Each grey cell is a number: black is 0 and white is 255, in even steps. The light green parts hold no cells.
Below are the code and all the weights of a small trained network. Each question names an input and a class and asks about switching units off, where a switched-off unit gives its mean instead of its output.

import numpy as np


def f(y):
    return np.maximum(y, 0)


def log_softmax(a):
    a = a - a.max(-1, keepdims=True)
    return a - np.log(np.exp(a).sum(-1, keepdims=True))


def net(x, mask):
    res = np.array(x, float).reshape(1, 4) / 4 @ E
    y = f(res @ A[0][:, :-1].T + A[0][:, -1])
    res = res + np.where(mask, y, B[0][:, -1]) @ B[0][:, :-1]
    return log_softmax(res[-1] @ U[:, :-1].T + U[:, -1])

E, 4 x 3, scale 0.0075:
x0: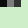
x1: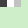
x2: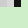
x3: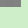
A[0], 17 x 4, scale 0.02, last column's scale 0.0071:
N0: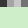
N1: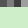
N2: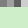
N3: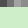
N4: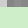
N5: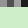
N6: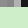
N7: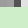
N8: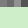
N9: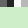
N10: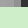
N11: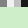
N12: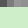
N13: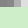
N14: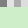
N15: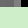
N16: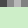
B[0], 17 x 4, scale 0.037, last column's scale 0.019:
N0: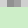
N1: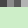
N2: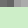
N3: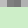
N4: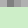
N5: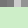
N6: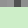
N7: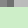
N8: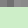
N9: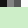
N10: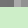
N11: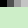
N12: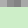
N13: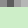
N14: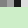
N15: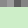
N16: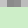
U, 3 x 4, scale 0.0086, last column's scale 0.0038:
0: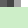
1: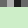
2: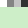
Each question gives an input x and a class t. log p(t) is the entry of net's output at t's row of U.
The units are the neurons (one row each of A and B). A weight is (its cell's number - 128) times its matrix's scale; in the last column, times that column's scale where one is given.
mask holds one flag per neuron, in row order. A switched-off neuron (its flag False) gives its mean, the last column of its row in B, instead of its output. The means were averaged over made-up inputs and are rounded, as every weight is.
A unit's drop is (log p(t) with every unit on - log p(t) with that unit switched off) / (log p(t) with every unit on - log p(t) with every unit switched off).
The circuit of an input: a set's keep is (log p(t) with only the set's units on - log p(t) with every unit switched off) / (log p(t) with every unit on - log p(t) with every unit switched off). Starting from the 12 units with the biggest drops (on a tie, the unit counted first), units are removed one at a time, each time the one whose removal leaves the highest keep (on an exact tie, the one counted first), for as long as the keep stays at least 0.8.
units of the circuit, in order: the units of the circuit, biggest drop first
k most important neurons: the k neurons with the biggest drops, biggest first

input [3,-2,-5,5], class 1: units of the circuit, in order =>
(N11)
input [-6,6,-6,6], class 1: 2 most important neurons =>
(N9; N14)
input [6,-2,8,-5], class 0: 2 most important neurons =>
(N14; N7)
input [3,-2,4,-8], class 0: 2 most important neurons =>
(N14; N0)
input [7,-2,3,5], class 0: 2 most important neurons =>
(N14; N9)
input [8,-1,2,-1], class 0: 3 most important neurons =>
(N14; N9; N2)
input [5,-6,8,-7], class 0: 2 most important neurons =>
(N14; N7)
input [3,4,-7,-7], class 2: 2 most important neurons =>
(N0; N16)
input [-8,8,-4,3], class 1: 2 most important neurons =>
(N14; N6)
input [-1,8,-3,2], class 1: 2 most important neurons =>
(N14; N11)
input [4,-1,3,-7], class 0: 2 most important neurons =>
(N14; N9)
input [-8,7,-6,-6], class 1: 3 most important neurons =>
(N14; N9; N6)
